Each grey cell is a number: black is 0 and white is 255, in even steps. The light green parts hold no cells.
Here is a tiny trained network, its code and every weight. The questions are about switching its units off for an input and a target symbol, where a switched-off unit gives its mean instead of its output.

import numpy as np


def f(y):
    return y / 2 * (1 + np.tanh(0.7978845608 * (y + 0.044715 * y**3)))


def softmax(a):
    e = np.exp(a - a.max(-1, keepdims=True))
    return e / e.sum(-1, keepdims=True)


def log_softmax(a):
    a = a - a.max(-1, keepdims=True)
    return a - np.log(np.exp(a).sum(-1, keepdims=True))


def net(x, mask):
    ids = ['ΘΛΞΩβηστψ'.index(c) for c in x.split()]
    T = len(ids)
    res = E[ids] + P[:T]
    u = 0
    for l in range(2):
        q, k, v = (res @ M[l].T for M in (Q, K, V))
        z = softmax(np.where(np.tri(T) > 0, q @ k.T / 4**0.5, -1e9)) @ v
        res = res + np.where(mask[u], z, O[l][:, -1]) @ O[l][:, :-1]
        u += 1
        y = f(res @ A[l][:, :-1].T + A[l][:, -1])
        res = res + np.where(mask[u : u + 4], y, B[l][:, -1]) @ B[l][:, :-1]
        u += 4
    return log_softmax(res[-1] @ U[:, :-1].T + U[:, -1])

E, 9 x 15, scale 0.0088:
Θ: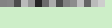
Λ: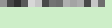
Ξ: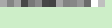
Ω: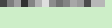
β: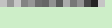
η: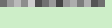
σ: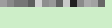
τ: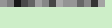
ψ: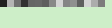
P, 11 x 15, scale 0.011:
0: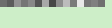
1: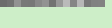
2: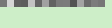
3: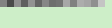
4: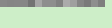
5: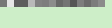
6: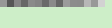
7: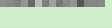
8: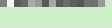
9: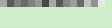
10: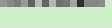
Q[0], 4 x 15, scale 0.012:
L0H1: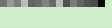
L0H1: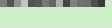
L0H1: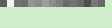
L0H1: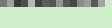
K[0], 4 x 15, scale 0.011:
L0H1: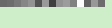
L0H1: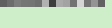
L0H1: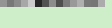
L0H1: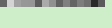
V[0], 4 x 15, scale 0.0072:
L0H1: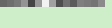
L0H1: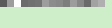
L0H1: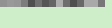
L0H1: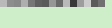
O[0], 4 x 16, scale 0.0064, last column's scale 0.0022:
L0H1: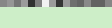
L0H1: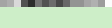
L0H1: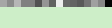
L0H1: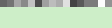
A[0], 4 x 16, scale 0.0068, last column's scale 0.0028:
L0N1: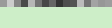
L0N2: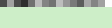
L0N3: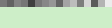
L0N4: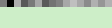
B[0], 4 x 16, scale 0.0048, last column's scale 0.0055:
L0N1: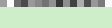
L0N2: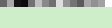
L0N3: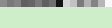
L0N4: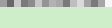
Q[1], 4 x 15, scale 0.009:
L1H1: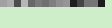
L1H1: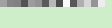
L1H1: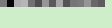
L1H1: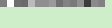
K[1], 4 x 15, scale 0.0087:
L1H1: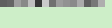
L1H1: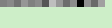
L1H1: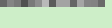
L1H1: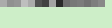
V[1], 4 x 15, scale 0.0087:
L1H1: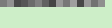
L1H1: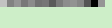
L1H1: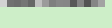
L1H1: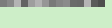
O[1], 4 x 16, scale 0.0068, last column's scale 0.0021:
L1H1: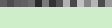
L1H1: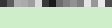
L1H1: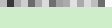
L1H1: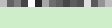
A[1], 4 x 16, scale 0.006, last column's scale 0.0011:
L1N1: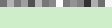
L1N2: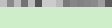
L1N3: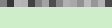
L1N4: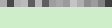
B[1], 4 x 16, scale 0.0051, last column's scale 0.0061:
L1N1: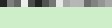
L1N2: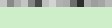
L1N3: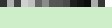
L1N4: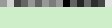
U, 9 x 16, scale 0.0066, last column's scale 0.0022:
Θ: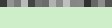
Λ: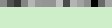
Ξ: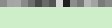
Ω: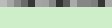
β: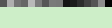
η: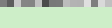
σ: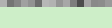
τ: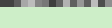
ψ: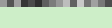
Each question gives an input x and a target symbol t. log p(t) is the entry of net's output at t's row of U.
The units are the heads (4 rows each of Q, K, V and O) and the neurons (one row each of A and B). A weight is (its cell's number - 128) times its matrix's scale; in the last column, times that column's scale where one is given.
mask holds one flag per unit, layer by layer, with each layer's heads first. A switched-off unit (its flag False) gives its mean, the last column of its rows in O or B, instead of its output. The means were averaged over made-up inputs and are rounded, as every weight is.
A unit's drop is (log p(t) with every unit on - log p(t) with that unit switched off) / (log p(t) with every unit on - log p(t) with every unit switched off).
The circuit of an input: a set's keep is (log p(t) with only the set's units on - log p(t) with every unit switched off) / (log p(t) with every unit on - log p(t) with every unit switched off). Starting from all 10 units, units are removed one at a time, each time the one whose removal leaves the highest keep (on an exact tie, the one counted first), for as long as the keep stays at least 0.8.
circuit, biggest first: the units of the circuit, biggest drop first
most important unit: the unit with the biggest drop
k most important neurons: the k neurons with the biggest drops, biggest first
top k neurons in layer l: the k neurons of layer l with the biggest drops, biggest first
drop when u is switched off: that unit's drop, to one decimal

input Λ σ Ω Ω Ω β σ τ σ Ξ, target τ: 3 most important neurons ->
(L1N3 L0N1 L0N2)
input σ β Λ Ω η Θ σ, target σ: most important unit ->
L0H1
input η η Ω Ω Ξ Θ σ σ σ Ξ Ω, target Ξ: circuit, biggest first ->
(L0H1 L1N1)
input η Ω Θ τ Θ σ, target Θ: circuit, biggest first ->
(L1H1 L1N1)
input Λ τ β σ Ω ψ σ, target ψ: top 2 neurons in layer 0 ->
(L0N2 L0N4)
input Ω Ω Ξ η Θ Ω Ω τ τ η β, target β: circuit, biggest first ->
(L1H1 L1N3 L1N4 L0N2)
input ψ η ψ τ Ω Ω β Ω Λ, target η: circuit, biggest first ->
(L1H1 L0N2)
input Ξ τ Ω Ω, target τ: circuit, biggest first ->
(L1H1 L1N3)
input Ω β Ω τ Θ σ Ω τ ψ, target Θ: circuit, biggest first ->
(L1H1 L1N1 L0N2)
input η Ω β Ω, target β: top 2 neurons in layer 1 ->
(L1N3 L1N4)
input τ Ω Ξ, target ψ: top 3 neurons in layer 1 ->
(L1N3 L1N4 L1N1)
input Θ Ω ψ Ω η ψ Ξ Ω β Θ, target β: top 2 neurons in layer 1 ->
(L1N3 L1N4)
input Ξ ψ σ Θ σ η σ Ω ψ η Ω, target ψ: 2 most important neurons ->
(L0N1 L0N4)
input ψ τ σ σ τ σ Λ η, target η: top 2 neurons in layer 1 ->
(L1N3 L1N4)
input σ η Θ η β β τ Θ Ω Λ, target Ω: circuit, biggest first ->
(L0H1 L1N4 L1H1)
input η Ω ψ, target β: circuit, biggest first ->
(L1H1)
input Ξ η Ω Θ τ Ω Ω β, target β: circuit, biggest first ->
(L1H1 L1N3 L1N4)
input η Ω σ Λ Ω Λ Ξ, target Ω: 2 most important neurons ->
(L1N4 L0N1)
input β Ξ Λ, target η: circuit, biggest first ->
(L1H1 L1N3 L0N2)
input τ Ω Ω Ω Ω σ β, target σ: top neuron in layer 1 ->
(L1N2)
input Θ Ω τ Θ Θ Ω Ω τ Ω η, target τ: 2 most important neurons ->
(L1N3 L0N2)
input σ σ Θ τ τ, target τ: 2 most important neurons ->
(L0N1 L1N3)
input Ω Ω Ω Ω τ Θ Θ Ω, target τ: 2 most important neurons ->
(L0N1 L1N3)
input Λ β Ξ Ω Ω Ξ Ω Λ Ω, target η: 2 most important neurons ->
(L0N2 L1N3)
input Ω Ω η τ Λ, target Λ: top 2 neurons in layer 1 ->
(L1N4 L1N3)
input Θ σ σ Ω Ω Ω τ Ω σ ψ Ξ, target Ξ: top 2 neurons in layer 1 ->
(L1N4 L1N1)
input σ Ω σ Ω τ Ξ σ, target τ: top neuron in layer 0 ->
(L0N1)
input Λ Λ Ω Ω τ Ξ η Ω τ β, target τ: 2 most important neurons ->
(L1N3 L0N2)
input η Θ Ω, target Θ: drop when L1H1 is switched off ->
1.0
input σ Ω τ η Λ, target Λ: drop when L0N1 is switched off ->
0.1
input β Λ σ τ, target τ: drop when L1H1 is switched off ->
0.8
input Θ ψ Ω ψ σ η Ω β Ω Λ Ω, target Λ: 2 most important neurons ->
(L1N4 L0N1)
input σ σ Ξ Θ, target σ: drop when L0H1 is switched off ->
0.2
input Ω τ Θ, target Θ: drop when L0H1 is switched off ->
0.0
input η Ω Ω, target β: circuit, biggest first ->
(L1H1)
